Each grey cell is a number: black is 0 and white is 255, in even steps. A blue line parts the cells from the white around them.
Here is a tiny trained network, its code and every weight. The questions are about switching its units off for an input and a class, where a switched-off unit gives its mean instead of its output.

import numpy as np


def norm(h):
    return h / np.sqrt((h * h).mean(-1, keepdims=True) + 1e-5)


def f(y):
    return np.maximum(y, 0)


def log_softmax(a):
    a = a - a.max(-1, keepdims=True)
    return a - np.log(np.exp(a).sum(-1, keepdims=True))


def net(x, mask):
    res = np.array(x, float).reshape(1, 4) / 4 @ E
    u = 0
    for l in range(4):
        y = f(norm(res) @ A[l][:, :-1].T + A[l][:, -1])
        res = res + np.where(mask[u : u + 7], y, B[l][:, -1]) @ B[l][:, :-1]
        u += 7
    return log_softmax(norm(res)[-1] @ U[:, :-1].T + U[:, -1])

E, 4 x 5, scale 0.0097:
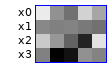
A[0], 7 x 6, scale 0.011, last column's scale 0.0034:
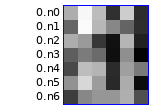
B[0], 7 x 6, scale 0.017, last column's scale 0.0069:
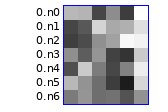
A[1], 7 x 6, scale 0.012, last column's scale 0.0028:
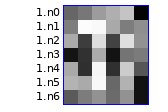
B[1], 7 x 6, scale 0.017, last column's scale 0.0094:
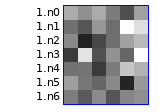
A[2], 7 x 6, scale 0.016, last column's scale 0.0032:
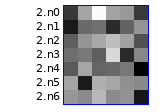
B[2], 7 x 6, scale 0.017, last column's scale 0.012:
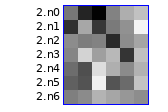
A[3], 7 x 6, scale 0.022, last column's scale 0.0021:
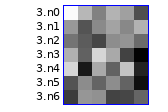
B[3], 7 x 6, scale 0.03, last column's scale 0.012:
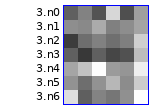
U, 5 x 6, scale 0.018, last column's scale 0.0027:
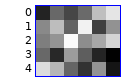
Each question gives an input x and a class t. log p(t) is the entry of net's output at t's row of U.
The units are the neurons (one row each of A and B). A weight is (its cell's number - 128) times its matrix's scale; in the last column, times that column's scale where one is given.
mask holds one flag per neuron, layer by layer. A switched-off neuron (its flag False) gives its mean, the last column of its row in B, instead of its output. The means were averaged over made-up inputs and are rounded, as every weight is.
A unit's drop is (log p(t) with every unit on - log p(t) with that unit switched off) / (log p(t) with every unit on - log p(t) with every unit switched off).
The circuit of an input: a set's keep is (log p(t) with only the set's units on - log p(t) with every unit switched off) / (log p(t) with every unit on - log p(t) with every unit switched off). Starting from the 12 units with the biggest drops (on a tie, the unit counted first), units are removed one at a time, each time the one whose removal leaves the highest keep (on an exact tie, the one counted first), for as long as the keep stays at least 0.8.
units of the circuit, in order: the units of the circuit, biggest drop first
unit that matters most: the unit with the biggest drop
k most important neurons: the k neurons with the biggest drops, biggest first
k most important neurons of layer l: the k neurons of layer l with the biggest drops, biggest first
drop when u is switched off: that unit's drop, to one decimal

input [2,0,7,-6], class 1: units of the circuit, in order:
[0.n0, 3.n0]
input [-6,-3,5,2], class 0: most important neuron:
[0.n2]
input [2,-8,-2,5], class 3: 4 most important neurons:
[0.n4, 1.n3, 1.n1, 0.n0]
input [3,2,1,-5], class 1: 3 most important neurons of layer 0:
[0.n0, 0.n5, 0.n2]
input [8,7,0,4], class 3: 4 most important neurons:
[1.n3, 1.n1, 0.n2, 3.n3]
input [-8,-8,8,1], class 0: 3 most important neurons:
[0.n2, 2.n1, 3.n4]
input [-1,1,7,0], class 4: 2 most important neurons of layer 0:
[0.n5, 0.n0]
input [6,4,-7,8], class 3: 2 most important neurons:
[1.n3, 3.n3]
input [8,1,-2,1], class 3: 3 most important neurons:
[0.n4, 1.n3, 1.n1]
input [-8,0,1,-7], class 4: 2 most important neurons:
[0.n5, 3.n6]
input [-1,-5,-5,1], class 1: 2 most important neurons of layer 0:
[0.n1, 0.n4]
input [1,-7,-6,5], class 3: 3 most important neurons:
[0.n4, 1.n3, 0.n3]
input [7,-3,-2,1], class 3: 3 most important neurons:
[0.n4, 1.n3, 1.n1]
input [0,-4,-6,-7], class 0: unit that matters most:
2.n0
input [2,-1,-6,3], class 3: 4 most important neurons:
[0.n4, 1.n3, 0.n0, 3.n3]
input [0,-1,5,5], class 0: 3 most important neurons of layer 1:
[1.n3, 1.n1, 1.n4]
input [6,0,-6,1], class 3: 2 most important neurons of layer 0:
[0.n4, 0.n1]
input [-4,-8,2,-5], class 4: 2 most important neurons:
[0.n5, 0.n0]
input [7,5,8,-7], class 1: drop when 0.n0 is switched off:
0.7
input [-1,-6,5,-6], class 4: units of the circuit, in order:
[0.n0]
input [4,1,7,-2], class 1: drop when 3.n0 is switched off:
0.3
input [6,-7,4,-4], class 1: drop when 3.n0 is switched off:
0.2
